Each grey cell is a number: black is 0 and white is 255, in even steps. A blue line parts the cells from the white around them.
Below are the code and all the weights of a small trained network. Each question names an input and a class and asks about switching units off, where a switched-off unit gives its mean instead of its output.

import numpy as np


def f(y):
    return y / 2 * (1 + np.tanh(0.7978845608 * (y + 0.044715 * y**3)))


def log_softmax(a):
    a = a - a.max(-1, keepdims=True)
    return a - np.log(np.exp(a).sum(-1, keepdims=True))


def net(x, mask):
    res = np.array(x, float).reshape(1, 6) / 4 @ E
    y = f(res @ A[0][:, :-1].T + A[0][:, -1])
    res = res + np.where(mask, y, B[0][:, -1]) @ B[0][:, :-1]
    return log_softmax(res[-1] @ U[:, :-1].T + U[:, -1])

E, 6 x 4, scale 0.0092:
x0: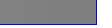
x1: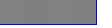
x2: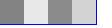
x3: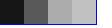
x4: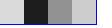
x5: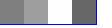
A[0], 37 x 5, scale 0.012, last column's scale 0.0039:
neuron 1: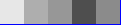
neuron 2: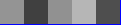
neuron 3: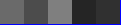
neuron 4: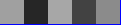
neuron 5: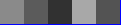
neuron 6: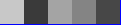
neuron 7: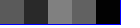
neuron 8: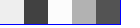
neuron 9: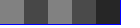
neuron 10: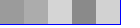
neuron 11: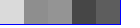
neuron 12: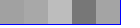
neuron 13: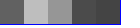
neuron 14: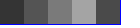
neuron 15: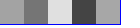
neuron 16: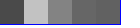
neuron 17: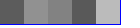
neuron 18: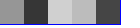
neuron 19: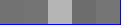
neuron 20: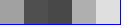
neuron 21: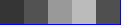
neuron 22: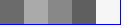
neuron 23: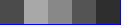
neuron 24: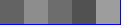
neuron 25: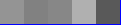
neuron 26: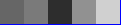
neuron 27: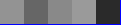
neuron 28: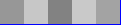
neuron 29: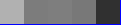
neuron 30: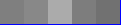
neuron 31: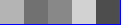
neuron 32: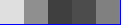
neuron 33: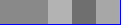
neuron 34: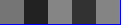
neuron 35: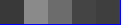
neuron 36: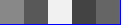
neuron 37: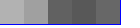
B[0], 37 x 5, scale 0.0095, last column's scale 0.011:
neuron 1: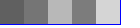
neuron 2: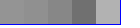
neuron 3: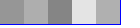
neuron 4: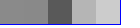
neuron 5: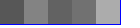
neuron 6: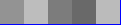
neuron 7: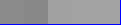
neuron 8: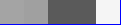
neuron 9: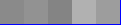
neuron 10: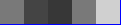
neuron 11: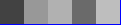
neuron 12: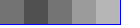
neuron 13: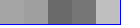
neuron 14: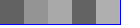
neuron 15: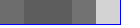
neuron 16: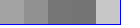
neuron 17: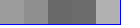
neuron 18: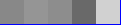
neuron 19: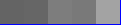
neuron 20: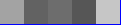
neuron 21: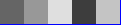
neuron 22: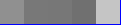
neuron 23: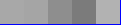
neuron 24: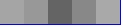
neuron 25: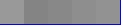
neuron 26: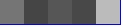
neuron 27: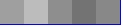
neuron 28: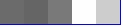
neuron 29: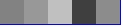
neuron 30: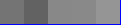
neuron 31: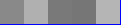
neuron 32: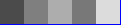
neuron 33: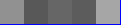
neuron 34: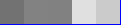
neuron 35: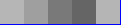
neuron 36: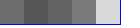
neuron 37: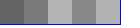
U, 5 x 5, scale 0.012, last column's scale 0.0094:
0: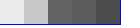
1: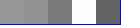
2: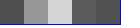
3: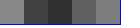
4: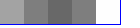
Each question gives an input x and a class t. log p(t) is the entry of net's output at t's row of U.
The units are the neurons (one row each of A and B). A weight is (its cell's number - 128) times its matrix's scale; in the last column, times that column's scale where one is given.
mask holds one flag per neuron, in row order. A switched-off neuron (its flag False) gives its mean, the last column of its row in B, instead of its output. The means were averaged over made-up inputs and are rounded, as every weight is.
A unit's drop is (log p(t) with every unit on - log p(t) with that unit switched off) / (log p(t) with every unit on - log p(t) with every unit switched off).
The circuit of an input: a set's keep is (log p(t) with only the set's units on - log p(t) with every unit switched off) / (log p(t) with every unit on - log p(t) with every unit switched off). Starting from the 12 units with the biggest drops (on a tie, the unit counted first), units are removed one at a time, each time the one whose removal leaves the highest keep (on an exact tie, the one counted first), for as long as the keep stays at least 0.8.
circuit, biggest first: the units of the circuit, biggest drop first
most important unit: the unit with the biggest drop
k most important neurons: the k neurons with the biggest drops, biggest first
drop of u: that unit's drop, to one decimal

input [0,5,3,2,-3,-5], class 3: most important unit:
neuron 26
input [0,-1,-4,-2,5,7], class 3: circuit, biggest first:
(neuron 36; neuron 15)
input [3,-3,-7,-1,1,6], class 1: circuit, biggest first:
(neuron 34; neuron 3)
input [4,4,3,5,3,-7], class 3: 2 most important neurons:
(neuron 26; neuron 20)
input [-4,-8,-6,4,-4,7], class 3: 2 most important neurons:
(neuron 36; neuron 15)
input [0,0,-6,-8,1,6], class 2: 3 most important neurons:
(neuron 11; neuron 1; neuron 32)
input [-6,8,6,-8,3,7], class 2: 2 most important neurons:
(neuron 1; neuron 11)
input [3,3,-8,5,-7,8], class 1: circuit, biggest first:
(neuron 3; neuron 34)
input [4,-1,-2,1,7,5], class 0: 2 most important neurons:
(neuron 8; neuron 6)
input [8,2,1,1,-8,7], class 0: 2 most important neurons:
(neuron 23; neuron 13)
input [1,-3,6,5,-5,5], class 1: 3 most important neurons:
(neuron 28; neuron 8; neuron 26)
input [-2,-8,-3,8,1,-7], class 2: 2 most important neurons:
(neuron 21; neuron 14)
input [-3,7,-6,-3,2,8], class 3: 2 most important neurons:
(neuron 15; neuron 36)
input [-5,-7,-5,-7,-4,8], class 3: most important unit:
neuron 15
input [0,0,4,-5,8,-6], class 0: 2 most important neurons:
(neuron 31; neuron 6)
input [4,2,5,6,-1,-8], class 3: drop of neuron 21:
-0.1
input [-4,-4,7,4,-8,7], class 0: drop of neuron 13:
0.2
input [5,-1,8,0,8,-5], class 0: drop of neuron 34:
0.1
